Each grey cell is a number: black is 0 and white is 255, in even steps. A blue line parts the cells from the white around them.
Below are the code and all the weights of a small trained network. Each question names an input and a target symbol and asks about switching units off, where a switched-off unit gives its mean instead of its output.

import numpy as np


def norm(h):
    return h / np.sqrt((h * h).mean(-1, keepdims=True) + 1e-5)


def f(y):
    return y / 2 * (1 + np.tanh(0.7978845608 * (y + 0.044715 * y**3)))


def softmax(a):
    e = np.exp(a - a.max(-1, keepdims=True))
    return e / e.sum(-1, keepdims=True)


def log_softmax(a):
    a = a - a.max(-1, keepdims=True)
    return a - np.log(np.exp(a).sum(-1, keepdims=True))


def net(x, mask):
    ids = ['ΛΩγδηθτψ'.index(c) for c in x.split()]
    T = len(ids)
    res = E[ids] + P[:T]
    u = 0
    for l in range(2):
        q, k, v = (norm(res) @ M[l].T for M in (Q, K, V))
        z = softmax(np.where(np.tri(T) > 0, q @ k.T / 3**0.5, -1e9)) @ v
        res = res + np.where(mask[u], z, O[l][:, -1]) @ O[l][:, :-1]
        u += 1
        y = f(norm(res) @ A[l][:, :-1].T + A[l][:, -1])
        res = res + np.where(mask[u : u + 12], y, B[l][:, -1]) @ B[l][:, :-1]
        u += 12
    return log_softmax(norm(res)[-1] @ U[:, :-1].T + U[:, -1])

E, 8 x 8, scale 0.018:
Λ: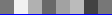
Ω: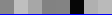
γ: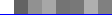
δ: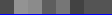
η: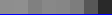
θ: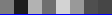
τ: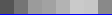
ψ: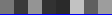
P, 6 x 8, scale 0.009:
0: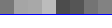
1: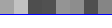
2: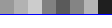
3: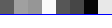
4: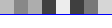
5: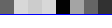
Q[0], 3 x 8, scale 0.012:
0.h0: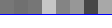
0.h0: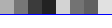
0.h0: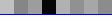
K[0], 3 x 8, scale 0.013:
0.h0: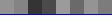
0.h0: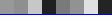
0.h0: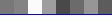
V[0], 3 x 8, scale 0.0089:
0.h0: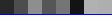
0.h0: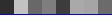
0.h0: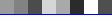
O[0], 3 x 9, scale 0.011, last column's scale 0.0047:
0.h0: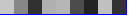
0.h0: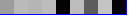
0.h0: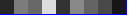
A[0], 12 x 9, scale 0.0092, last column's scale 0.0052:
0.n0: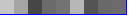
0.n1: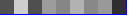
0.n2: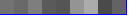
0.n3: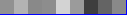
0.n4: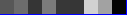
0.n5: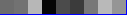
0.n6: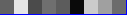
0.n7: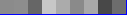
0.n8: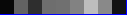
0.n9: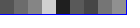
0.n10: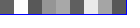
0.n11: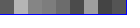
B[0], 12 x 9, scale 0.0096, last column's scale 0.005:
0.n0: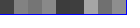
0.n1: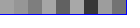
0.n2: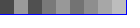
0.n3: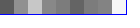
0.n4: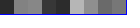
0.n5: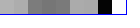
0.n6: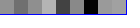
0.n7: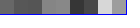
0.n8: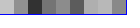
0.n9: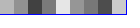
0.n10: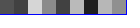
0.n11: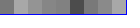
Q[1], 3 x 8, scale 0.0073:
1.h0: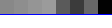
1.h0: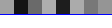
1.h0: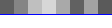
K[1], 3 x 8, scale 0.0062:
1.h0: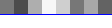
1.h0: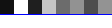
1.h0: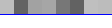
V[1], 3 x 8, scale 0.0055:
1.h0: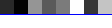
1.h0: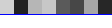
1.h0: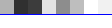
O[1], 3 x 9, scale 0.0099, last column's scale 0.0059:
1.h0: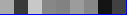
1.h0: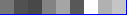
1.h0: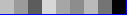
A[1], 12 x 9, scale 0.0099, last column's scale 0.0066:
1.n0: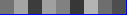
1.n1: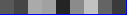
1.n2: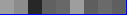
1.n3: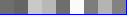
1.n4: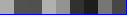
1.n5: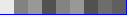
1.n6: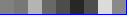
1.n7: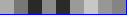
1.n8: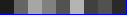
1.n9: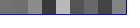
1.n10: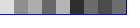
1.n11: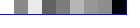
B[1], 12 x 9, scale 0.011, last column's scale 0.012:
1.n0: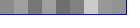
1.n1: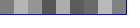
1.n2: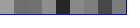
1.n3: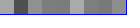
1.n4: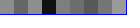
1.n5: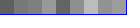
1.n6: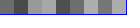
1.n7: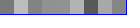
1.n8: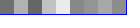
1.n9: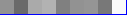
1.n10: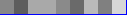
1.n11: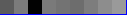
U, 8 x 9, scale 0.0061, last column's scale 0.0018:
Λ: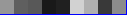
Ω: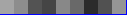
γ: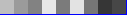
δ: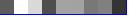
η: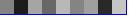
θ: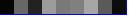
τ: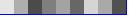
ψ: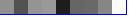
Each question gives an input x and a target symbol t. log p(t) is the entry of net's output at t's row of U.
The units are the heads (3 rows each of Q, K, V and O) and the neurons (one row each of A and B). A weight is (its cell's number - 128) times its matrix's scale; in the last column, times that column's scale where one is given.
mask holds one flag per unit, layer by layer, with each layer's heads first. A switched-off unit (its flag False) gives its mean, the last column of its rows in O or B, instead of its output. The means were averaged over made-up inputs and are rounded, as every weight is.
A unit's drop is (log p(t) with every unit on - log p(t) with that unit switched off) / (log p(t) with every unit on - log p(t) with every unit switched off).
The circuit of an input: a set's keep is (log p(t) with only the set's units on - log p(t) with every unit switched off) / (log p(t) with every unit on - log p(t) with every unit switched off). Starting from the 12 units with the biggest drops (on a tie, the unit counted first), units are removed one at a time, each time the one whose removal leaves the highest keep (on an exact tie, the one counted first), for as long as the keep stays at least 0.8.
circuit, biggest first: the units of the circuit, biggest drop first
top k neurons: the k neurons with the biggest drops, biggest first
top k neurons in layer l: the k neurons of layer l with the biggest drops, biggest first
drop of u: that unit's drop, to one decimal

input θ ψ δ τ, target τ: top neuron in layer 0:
[0.n5]
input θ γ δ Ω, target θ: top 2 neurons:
[0.n4 1.n8]
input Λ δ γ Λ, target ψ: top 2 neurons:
[1.n6 0.n9]
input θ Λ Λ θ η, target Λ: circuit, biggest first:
[0.h0 1.n11]
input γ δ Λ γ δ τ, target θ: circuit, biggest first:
[0.h0 0.n7]
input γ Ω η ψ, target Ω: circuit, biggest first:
[0.h0 0.n9 1.n4]
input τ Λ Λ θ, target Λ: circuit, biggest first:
[0.h0 1.n11 0.n5]
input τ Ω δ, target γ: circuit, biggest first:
[0.h0 0.n9]
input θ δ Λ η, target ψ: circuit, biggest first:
[0.h0 1.n6]
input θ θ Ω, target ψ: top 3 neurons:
[0.n6 0.n10 1.n6]
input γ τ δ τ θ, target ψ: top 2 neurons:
[0.n9 1.n6]
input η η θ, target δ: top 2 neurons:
[1.n1 1.n8]
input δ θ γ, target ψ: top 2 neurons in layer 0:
[0.n5 0.n9]
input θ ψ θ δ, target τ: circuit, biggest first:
[0.h0]
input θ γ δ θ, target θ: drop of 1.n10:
0.1
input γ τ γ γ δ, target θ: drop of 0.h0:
1.2
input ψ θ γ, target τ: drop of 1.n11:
0.2
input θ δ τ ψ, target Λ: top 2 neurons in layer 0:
[0.n5 0.n3]
